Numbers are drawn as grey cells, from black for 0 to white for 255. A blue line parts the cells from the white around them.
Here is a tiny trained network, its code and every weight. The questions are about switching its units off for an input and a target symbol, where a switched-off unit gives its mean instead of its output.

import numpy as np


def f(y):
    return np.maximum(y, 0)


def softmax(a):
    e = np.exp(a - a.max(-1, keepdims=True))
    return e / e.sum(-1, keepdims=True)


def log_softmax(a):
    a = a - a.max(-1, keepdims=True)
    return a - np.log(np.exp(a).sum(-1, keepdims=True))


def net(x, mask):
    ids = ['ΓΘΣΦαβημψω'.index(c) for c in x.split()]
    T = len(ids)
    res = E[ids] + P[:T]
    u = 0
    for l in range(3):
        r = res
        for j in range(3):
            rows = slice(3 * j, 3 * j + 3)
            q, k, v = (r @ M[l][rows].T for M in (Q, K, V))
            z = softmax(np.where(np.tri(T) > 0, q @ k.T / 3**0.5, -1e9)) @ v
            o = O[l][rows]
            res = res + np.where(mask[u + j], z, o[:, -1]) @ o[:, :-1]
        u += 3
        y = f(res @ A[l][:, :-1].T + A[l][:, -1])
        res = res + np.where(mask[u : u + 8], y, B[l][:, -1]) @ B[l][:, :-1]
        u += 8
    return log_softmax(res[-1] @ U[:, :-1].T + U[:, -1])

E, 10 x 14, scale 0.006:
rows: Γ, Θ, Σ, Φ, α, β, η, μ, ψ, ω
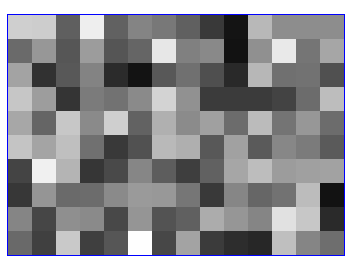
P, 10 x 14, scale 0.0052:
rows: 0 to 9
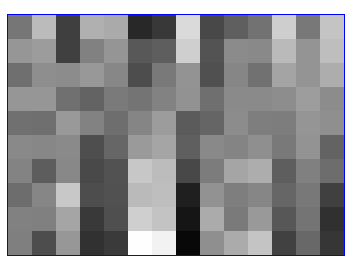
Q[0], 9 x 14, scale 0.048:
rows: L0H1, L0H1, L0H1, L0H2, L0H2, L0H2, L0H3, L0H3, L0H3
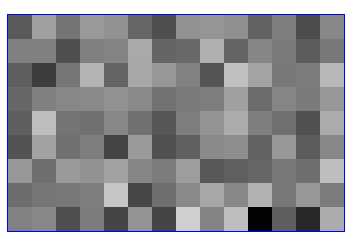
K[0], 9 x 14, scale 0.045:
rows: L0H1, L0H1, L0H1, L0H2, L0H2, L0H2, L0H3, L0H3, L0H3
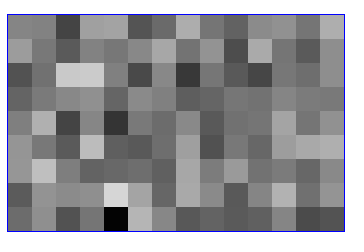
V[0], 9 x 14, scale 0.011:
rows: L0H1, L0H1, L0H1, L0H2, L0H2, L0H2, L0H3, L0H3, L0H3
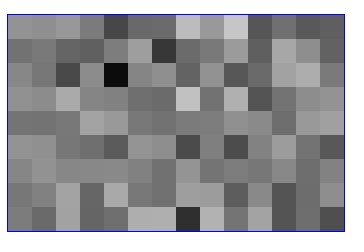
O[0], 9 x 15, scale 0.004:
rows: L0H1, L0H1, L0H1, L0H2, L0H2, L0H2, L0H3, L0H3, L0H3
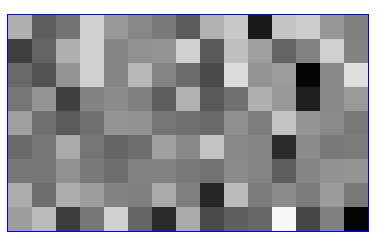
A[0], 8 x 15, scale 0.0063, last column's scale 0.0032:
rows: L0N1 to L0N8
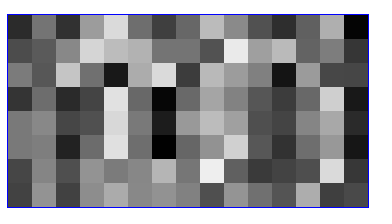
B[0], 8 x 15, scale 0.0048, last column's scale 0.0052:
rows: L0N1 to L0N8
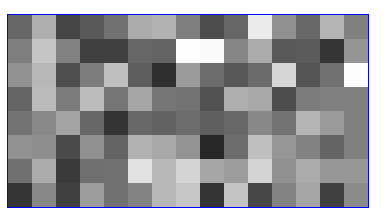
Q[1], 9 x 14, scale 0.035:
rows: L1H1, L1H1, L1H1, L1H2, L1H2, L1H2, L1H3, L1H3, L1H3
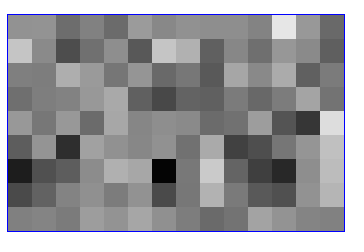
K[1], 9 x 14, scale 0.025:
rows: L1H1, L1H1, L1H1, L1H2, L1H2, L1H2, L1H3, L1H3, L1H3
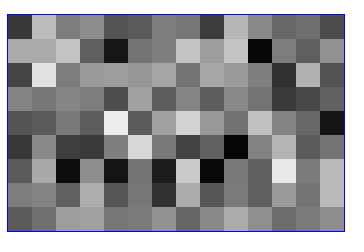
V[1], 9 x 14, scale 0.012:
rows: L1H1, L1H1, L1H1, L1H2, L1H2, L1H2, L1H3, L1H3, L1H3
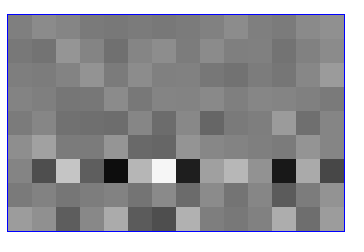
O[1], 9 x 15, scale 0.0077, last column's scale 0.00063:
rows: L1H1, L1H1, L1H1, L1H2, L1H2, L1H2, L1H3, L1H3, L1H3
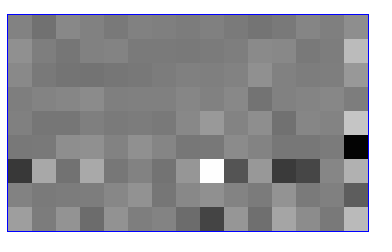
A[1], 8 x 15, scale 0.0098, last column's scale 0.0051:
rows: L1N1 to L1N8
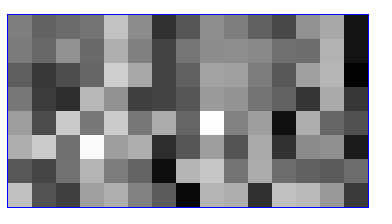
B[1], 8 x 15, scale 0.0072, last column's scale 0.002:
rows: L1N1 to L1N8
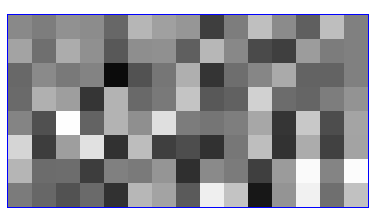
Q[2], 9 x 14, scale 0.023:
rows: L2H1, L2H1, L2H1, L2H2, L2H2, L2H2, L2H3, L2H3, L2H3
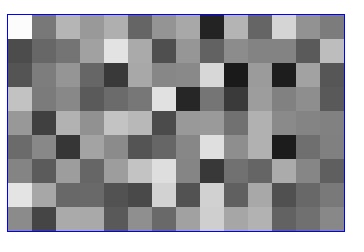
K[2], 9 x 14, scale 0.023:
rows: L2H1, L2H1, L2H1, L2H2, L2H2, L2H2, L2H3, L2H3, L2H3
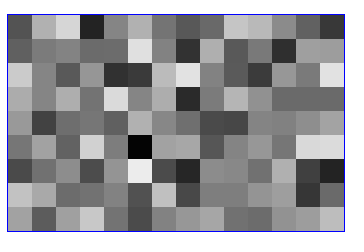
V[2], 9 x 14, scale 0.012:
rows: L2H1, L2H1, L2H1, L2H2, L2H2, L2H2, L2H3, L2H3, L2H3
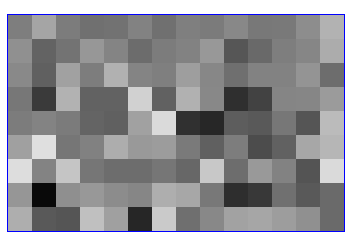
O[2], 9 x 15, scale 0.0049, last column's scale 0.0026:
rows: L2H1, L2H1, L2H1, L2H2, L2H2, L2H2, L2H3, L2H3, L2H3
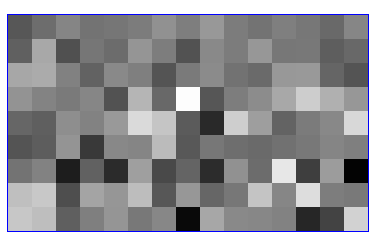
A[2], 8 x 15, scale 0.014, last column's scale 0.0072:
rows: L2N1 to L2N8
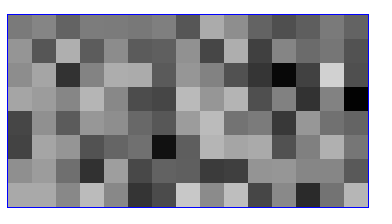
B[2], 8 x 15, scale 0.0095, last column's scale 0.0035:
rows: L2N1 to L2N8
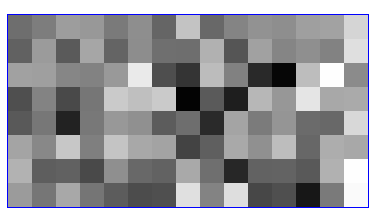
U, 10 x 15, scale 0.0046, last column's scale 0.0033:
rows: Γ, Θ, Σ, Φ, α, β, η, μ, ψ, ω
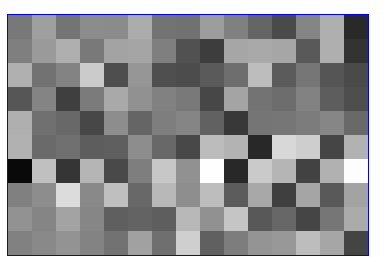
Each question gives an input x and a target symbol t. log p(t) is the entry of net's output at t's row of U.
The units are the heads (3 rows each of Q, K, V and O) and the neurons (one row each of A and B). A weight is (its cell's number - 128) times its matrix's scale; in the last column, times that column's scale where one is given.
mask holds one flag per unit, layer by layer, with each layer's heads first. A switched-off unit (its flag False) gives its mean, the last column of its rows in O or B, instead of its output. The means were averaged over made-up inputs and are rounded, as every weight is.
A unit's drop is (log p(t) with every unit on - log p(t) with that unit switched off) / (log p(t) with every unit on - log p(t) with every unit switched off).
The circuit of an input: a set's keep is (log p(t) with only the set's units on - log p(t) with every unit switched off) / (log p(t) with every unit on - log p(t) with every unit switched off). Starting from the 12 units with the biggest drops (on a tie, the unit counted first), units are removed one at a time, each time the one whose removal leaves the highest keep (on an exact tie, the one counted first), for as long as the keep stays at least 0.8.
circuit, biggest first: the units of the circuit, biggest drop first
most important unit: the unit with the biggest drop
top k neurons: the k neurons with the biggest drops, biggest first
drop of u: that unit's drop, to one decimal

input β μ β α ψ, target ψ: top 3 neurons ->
[L2N8, L0N2, L0N3]
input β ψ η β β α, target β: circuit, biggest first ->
[L0H3, L1N8, L1H3]
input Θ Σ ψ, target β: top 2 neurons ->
[L1N7, L0N2]
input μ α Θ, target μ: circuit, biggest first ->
[L2H3, L0N8]
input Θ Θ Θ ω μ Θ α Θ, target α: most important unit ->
L0H1
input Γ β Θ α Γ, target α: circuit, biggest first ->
[L0H3, L2N7, L1H3]
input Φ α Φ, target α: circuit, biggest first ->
[L1H3, L2N7]
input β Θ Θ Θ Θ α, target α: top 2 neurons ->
[L0N3, L2N7]
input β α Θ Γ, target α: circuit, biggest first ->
[L2N7, L1H3]
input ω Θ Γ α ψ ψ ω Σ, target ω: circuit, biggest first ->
[L0H3, L1H3, L2H3, L2H2]
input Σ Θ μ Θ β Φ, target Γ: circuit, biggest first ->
[L2N3, L1H3]
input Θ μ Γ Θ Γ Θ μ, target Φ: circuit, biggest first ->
[L2N5, L1H3]
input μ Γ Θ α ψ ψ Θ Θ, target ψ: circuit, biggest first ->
[L2N8, L0H1, L2H2, L0N2]
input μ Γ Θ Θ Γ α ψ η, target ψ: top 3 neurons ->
[L2N8, L0N3, L0N2]
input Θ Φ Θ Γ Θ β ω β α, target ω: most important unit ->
L0N3
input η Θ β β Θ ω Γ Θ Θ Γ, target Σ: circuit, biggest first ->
[L1N6, L1H3]
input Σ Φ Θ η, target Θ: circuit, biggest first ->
[L2N6, L1H3, L0H3]
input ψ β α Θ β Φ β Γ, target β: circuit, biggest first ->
[L0H1, L1N8, L1H3, L0H3]
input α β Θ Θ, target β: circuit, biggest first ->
[L1N8, L1H3]
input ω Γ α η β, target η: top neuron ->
[L2N2]
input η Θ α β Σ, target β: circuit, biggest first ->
[L0H1, L1N8, L1H3]
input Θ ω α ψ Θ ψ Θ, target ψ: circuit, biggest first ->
[L2N8, L0H1, L0N2, L2H2]
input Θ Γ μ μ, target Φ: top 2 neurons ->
[L2N5, L0N8]
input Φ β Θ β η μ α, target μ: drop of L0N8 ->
0.3
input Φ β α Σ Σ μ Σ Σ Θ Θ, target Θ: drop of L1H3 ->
0.3
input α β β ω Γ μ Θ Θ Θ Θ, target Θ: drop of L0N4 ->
0.0
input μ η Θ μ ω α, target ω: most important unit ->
L0H3
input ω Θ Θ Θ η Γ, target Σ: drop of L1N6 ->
1.1
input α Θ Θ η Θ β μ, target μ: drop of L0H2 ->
1.0
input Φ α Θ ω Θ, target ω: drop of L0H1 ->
0.1
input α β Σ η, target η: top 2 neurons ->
[L2N2, L0N3]
